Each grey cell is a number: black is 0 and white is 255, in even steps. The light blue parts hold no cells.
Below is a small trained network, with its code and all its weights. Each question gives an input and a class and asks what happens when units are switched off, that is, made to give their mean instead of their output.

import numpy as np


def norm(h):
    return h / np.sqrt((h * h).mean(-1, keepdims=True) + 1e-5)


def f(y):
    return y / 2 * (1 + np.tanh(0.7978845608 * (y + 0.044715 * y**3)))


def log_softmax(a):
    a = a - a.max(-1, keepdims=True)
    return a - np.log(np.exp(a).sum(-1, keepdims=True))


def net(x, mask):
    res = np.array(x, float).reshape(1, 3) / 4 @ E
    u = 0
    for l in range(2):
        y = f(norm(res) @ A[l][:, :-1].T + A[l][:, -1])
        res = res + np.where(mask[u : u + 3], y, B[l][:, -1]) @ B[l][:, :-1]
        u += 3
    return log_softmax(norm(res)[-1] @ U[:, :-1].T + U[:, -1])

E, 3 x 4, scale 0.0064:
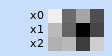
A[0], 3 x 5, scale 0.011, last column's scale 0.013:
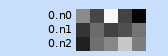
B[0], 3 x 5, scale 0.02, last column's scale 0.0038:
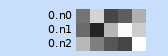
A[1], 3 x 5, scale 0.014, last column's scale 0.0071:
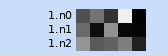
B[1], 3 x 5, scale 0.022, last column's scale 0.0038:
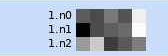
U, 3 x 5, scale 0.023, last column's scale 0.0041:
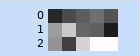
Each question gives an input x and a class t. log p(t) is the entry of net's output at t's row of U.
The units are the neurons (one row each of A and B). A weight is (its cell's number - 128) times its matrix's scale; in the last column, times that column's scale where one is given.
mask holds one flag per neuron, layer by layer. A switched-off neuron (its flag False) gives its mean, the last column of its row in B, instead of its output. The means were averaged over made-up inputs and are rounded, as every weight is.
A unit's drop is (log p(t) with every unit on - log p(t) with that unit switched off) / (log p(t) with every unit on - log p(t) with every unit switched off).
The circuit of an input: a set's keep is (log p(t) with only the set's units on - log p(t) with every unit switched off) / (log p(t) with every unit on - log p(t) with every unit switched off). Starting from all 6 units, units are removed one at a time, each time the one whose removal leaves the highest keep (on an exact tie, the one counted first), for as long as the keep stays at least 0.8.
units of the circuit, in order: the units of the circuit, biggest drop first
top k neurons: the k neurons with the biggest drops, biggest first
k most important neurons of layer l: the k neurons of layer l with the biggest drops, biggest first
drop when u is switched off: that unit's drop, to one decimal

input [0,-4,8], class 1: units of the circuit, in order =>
(0.n1, 1.n1)
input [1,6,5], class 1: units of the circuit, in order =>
(1.n1)
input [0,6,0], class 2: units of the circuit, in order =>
(0.n1, 1.n1)
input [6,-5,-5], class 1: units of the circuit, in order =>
(0.n0, 1.n1)
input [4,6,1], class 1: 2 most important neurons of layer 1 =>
(1.n1, 1.n0)
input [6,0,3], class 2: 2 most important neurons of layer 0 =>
(0.n2, 0.n0)
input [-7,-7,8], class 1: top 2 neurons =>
(0.n2, 0.n1)
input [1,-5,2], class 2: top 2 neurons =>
(1.n1, 0.n0)
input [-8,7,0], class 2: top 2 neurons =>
(0.n1, 1.n1)
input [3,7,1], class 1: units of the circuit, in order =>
(1.n1, 1.n0)
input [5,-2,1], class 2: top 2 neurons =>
(1.n1, 0.n2)
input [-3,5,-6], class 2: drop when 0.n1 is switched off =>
0.8
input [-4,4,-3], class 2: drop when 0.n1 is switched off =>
1.0
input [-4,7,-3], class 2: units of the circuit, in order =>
(0.n1)
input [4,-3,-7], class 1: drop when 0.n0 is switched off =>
1.1
